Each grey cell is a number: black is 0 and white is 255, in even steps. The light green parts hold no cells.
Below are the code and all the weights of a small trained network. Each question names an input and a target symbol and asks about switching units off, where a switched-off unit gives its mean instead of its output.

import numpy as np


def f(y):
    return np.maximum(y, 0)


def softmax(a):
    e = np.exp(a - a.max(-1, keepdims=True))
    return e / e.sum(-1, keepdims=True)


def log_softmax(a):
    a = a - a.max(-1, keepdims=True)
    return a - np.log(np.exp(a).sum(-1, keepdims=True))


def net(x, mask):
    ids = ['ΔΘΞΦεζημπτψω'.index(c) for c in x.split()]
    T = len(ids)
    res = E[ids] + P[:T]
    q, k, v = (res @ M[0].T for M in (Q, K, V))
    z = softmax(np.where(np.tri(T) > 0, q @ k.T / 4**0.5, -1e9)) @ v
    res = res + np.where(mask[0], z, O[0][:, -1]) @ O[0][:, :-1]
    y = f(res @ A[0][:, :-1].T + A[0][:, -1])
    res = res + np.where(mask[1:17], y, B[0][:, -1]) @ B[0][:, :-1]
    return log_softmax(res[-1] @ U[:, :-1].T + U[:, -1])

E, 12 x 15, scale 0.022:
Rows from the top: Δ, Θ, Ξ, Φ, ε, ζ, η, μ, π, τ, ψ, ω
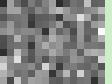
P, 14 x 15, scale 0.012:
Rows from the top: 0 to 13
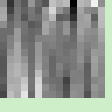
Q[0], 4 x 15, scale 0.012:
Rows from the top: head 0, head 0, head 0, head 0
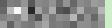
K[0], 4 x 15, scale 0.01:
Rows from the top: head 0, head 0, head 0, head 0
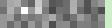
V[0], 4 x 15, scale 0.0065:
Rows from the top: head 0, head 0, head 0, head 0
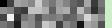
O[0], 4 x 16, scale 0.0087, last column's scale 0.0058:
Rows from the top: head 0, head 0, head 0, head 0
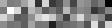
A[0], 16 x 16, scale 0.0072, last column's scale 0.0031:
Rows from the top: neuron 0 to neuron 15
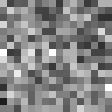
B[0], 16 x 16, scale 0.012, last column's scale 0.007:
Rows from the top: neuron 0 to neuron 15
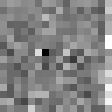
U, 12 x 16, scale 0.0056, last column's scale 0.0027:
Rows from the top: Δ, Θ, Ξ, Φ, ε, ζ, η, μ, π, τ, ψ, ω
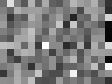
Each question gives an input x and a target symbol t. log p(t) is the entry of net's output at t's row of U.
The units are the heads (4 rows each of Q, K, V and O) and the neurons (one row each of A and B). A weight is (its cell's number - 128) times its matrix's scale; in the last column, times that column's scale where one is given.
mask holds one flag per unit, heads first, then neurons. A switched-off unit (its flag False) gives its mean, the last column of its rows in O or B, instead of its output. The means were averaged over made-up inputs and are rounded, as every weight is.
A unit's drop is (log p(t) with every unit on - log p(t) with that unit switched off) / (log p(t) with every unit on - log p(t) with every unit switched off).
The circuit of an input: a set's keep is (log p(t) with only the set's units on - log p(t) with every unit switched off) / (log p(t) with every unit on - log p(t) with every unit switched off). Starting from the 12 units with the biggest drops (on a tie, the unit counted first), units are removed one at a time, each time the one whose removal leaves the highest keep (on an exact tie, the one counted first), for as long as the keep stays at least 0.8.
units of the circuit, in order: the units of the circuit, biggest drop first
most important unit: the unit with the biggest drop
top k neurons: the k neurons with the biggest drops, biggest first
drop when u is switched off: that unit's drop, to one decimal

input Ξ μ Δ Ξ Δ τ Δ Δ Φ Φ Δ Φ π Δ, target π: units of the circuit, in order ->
head 0; neuron 14
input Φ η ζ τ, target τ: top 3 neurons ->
neuron 7; neuron 0; neuron 12
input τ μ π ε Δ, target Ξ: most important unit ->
neuron 12
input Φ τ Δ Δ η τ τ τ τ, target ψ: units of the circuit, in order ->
head 0; neuron 6; neuron 9
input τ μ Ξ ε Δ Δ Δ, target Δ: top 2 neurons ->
neuron 15; neuron 6
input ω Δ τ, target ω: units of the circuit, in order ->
head 0; neuron 1
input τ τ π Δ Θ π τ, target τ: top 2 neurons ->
neuron 13; neuron 15
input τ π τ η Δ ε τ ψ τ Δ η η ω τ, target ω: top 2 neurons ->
neuron 8; neuron 1
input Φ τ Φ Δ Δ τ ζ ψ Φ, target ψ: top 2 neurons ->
neuron 13; neuron 8
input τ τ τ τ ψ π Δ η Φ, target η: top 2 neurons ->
neuron 14; neuron 9
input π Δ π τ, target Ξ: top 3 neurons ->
neuron 7; neuron 8; neuron 6
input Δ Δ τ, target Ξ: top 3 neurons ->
neuron 7; neuron 8; neuron 3
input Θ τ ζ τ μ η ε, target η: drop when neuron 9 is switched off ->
0.1
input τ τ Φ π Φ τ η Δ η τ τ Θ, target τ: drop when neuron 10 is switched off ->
0.2
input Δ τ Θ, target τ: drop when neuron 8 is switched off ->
0.1
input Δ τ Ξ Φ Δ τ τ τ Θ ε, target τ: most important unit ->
neuron 4
